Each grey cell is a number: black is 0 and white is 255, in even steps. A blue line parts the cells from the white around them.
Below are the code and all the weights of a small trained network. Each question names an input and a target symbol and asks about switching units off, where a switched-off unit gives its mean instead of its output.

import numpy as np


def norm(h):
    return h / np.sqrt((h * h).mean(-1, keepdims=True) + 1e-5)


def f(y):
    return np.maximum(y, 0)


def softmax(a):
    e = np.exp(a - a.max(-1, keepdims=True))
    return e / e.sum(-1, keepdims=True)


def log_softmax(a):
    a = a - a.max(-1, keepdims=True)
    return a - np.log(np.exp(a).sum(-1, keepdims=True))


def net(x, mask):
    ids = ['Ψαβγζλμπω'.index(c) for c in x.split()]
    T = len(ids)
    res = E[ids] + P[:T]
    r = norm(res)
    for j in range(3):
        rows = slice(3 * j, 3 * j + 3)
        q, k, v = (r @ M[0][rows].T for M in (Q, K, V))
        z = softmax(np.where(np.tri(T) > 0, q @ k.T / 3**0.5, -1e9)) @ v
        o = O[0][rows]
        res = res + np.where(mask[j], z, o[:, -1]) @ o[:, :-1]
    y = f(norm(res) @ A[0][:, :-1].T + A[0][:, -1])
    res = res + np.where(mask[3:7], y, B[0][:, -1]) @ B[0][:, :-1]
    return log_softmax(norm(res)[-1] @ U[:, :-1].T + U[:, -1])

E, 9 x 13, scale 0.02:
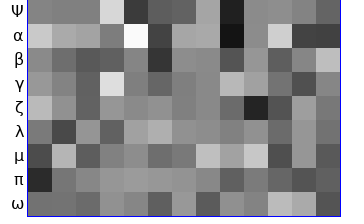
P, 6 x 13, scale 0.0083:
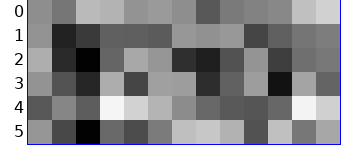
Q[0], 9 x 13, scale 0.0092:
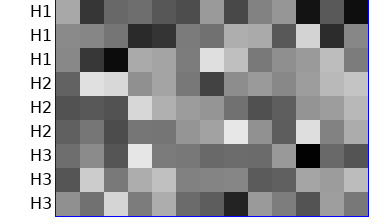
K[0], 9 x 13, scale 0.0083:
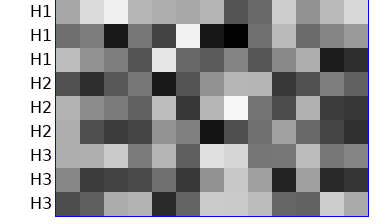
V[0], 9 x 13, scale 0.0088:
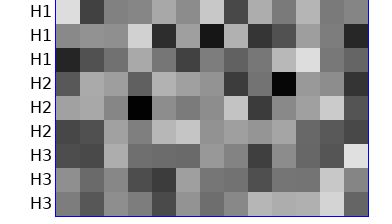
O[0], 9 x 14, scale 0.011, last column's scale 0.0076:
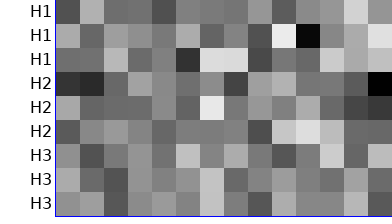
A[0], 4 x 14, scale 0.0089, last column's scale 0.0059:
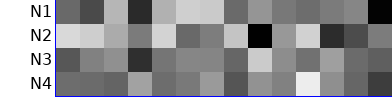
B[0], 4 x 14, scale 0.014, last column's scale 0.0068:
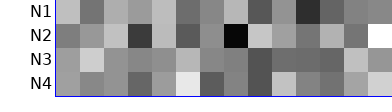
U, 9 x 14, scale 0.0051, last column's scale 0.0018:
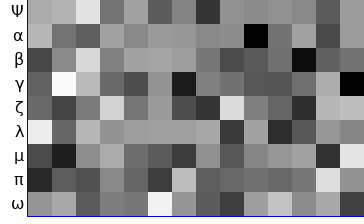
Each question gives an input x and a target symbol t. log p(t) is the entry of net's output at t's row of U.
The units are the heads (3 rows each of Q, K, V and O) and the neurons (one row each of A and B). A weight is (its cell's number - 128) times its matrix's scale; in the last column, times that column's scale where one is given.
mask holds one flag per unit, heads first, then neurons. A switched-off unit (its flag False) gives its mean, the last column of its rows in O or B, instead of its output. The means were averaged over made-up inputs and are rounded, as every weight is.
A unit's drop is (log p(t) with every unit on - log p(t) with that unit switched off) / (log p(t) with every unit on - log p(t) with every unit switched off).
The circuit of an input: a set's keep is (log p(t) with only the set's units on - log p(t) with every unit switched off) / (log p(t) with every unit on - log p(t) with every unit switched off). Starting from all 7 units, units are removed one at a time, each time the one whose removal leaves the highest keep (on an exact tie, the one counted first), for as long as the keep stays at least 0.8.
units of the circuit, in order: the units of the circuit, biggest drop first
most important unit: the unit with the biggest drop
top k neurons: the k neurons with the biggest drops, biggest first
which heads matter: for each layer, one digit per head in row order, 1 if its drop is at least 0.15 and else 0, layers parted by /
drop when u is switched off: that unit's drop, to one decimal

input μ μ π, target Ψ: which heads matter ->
000
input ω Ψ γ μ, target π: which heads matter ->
100
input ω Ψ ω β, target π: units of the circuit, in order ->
H1, H2
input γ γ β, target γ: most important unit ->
H2
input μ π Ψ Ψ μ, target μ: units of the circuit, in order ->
H2, H3
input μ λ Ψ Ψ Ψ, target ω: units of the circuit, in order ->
H1, N4, H2
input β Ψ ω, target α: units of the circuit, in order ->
H3, H1
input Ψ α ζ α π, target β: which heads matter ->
111
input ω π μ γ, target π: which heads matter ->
100
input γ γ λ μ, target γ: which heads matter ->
000
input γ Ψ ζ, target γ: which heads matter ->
010
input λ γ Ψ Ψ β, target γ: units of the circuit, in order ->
H2, H3
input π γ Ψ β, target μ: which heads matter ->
010
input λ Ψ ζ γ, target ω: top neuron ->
N4
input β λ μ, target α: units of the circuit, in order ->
H1, H3
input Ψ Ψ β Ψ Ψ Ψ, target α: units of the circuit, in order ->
H3, H1
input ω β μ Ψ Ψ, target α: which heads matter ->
111
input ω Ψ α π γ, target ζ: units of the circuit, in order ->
H2, H3, H1, N2
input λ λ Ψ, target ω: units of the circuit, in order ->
H1, N4, H3
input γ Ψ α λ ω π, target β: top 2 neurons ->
N3, N2
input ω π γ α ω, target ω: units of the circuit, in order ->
H2, N4, H1
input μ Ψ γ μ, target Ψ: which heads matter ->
100
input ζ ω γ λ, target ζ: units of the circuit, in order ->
H1, H2
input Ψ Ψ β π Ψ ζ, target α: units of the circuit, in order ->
H1
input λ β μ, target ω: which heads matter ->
110
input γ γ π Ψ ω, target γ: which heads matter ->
010
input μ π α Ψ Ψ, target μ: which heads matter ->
011
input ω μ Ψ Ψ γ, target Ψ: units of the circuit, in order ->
N2, H1
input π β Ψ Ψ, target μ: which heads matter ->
010
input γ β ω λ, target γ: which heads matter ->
000
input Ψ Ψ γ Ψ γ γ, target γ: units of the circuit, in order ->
H2
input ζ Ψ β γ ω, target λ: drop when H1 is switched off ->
0.6
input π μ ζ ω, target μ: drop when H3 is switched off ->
0.1
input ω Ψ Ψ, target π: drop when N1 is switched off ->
0.0
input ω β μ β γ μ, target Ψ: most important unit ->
N2
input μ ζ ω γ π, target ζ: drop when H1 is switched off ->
0.3
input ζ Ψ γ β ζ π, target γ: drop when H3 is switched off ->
0.1
